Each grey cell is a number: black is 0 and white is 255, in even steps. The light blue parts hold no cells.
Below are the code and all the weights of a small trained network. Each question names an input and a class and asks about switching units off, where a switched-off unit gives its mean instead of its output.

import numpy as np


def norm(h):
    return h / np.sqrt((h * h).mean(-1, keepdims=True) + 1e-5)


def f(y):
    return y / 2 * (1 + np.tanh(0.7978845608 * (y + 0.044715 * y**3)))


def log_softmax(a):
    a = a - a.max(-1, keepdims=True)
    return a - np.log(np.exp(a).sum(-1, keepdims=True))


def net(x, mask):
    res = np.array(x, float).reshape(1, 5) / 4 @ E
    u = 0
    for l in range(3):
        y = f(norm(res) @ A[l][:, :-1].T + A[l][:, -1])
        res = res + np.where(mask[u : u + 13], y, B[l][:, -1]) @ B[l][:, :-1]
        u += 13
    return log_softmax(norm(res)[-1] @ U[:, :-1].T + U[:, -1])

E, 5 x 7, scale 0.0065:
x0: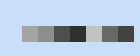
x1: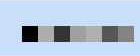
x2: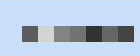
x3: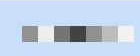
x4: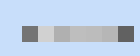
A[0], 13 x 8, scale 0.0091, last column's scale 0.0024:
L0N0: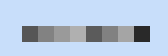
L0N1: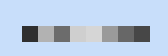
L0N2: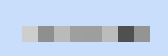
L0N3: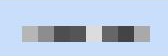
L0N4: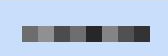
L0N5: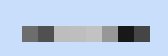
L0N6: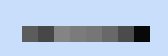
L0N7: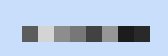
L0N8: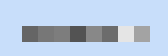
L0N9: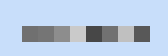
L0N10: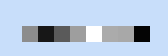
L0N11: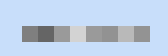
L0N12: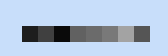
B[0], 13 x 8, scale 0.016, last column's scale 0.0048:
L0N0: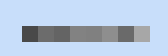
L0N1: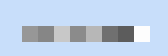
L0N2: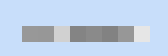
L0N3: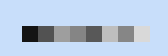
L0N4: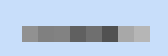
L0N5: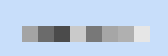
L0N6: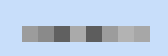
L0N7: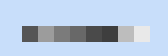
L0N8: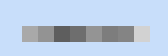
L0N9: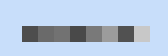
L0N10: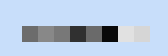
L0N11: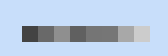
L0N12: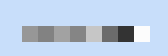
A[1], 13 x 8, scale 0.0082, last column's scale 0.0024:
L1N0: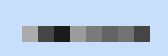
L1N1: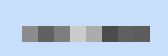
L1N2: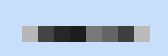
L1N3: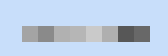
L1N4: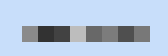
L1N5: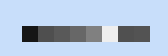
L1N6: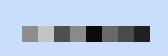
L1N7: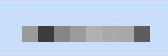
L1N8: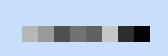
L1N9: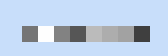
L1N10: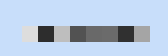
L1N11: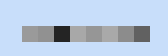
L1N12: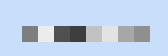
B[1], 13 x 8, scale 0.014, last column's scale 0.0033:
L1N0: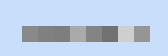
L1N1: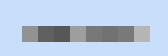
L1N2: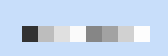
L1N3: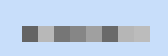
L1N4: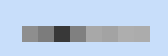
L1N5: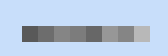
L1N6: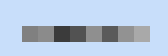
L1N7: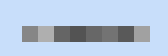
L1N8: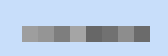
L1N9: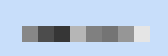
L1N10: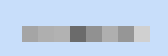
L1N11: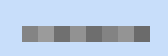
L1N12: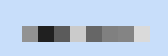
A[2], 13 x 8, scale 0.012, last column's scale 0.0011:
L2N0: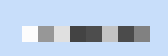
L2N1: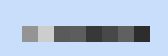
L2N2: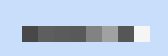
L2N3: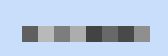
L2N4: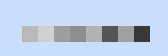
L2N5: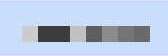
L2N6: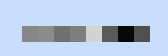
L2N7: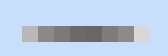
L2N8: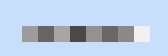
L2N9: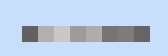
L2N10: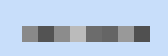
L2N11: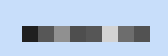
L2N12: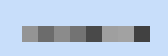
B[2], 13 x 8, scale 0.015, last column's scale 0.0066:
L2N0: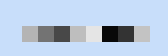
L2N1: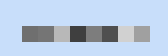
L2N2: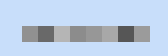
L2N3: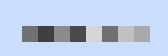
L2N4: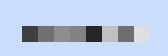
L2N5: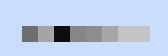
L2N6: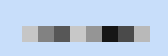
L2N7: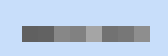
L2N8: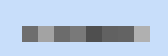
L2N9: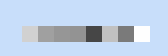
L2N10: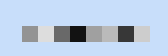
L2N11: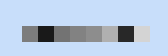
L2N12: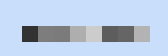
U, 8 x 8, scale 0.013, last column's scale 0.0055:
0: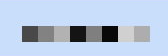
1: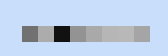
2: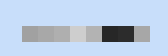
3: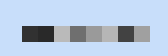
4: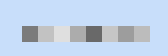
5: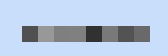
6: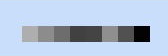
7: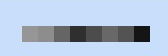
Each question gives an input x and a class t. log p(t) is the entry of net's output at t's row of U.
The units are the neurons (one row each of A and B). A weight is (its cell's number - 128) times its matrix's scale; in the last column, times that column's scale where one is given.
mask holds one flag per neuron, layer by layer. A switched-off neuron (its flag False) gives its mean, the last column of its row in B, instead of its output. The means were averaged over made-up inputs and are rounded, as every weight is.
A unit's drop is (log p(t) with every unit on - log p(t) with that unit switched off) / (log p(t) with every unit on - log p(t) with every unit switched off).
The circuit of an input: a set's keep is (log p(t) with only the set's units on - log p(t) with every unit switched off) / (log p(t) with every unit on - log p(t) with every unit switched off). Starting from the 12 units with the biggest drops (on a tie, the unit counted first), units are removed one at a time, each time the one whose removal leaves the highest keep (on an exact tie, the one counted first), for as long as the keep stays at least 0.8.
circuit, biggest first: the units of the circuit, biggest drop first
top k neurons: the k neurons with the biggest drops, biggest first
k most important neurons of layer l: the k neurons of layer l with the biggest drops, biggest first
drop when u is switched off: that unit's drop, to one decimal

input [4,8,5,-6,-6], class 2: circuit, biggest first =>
L0N12
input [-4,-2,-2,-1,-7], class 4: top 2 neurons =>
L1N2, L0N3
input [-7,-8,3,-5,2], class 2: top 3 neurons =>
L2N0, L0N2, L0N3
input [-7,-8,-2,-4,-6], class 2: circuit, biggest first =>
L2N0, L1N10
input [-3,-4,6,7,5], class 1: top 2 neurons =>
L1N9, L1N12
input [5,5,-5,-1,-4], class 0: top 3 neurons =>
L0N10, L0N3, L0N9
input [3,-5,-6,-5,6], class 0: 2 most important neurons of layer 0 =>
L0N10, L0N2
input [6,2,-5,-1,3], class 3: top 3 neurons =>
L0N3, L2N11, L0N7
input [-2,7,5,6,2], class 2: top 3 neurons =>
L0N1, L0N5, L2N6
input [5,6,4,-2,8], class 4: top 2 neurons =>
L0N1, L0N12
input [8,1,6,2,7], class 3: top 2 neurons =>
L0N3, L2N11
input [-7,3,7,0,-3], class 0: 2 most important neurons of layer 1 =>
L1N6, L1N12
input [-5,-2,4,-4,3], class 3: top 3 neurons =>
L0N9, L0N10, L0N0
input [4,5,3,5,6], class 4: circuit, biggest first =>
L2N9
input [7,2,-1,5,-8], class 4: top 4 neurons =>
L1N2, L0N12, L0N8, L0N11
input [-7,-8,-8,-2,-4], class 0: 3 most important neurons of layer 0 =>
L0N10, L0N11, L0N12
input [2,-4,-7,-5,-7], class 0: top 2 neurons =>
L0N10, L0N1
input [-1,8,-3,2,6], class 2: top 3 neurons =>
L0N1, L2N6, L1N2
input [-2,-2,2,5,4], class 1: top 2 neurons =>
L1N9, L1N12
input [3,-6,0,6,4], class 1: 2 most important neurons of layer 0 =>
L0N1, L0N12
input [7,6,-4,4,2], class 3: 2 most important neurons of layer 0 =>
L0N3, L0N2
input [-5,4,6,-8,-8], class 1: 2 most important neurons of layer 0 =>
L0N6, L0N10
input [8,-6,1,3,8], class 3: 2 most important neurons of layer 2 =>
L2N11, L2N6
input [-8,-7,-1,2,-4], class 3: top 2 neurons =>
L0N9, L2N11
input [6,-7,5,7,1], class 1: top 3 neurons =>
L1N12, L1N9, L0N1
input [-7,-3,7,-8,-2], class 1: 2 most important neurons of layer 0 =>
L0N10, L0N5
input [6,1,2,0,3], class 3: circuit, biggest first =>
L0N3
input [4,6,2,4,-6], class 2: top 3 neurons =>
L0N12, L2N6, L0N5
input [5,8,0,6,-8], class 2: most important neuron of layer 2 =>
L2N6
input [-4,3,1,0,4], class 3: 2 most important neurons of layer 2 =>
L2N11, L2N0
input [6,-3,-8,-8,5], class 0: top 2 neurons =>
L0N10, L0N2
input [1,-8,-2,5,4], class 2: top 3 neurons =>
L2N0, L0N2, L1N2
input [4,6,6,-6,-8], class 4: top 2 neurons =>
L1N2, L0N12
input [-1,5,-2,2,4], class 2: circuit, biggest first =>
L0N1
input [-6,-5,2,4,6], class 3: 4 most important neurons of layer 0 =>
L0N1, L0N12, L0N9, L0N11
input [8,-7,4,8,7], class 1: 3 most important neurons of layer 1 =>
L1N9, L1N12, L1N2
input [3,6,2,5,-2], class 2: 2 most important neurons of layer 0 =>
L0N12, L0N5
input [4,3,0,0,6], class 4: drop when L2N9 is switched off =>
0.1
